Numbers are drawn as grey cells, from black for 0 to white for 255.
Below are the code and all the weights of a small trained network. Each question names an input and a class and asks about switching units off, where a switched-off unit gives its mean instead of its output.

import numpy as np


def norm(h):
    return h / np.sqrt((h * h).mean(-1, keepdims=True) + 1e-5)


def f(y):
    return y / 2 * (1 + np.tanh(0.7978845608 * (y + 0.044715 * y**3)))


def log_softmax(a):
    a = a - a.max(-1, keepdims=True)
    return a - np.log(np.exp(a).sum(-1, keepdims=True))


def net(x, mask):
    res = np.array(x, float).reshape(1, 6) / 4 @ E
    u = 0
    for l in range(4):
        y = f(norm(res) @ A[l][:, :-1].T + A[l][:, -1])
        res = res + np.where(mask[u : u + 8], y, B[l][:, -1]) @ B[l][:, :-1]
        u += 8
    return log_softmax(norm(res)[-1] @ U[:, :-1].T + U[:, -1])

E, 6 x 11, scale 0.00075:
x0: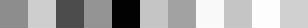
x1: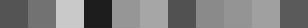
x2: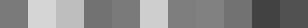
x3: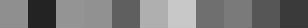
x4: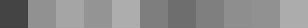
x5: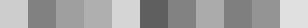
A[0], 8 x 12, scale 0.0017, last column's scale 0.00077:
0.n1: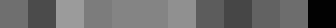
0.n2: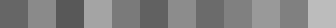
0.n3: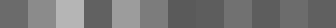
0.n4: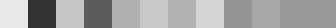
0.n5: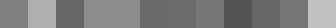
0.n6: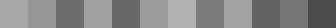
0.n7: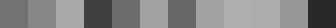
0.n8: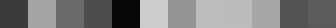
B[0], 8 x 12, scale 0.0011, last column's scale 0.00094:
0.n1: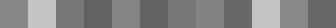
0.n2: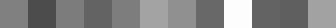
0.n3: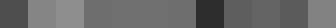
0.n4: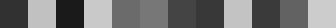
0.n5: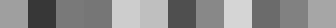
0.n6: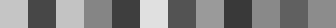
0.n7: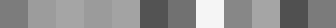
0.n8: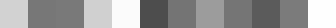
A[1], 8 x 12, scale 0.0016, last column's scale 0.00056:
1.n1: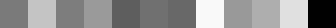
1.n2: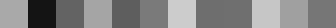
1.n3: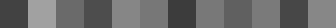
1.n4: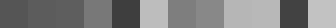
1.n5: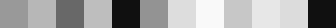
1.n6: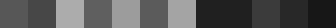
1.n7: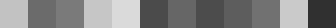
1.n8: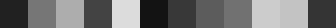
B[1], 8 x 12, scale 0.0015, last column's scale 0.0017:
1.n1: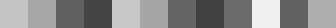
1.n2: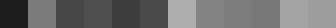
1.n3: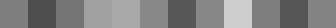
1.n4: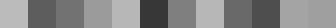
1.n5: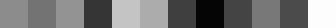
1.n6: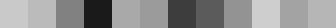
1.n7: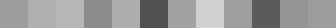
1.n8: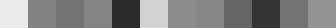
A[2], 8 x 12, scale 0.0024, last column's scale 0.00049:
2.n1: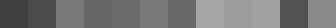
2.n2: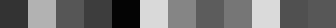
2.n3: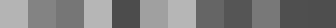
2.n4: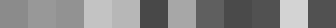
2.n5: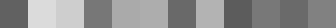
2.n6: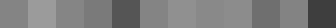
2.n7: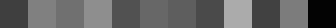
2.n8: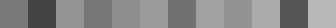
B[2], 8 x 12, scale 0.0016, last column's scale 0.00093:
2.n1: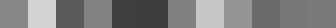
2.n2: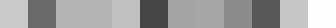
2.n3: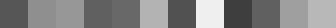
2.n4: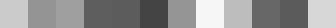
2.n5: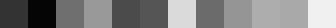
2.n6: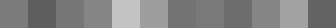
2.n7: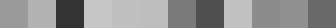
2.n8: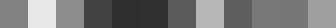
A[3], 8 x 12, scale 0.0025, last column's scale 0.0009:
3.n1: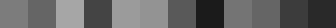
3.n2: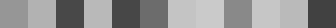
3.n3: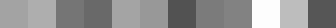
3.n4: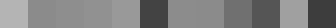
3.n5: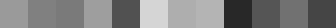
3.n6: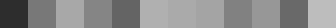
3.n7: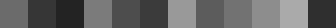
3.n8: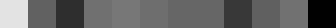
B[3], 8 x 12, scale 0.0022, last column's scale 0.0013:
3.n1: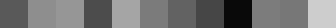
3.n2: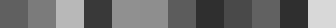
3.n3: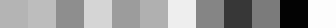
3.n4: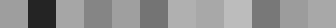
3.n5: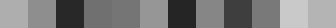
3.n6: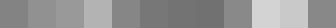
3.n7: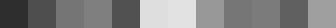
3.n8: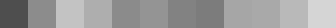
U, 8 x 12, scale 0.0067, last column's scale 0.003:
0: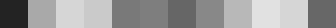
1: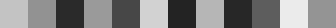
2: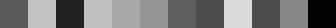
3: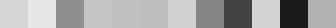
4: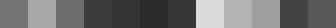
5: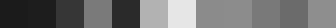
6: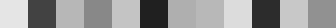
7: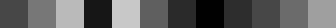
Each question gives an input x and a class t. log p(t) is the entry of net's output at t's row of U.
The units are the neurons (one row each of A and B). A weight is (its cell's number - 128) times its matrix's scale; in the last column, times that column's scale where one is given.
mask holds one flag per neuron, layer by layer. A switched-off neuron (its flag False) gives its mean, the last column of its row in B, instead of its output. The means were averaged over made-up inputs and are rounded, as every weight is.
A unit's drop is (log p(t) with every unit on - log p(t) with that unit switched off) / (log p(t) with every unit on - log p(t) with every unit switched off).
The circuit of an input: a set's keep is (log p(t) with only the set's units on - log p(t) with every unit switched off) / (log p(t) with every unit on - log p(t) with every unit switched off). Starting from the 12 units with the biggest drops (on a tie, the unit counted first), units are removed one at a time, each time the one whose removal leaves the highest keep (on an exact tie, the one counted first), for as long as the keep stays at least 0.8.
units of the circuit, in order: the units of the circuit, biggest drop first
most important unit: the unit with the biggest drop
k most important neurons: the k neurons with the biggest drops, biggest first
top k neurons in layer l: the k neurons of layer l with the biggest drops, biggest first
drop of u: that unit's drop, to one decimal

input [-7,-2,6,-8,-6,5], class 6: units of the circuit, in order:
1.n5, 3.n4
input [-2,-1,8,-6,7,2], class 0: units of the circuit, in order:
2.n5, 1.n5
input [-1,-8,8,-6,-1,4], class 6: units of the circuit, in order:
2.n4, 3.n4
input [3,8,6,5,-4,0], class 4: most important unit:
1.n8
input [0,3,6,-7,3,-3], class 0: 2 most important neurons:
2.n5, 1.n5
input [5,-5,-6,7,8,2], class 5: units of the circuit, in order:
1.n2, 3.n7
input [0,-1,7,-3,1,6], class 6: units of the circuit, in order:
2.n4, 2.n5
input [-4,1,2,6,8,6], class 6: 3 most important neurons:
1.n5, 2.n4, 1.n7
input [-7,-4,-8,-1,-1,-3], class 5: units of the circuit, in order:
1.n5, 3.n7
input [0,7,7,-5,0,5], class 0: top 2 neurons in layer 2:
2.n5, 2.n7
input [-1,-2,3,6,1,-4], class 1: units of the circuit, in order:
1.n5, 2.n3, 3.n5
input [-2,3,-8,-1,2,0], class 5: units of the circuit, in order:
3.n7, 1.n5
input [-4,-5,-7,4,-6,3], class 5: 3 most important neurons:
3.n7, 1.n2, 0.n8
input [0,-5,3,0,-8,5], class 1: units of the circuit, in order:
3.n5, 2.n3
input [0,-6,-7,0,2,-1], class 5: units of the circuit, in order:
3.n7
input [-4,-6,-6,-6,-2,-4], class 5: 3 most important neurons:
3.n7, 0.n8, 2.n2
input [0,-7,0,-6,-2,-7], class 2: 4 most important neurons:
2.n5, 2.n7, 1.n8, 3.n3
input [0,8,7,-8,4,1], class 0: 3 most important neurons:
2.n5, 1.n5, 1.n6
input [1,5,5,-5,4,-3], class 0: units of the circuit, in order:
2.n5, 3.n6
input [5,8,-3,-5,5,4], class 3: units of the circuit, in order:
3.n3
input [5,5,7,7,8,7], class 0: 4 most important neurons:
2.n5, 1.n6, 3.n6, 0.n4
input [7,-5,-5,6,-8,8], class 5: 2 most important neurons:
1.n2, 3.n7
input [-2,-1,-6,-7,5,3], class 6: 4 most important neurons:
2.n4, 1.n7, 1.n6, 1.n8
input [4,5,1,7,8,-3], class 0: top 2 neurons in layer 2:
2.n4, 2.n5
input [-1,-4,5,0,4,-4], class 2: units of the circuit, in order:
2.n7, 1.n1
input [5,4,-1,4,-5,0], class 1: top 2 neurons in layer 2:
2.n4, 2.n3
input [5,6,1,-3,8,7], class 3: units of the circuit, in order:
3.n3
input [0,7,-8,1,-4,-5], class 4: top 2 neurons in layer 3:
3.n3, 3.n4
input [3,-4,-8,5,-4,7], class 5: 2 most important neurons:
3.n7, 1.n2
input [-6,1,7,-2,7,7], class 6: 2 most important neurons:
1.n5, 2.n4
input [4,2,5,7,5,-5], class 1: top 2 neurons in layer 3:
3.n5, 3.n8
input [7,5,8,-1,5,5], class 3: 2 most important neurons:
3.n3, 1.n1
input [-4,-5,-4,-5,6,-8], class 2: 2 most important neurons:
2.n7, 1.n5
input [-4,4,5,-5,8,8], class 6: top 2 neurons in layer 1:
1.n5, 1.n8
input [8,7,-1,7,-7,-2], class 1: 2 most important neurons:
3.n5, 2.n4
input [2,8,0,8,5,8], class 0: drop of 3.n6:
0.2
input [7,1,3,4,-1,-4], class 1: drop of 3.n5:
0.2
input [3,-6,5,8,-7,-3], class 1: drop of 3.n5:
0.1
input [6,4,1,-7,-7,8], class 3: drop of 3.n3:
0.2
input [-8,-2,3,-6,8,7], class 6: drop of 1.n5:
0.1
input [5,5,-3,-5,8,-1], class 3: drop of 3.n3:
0.3
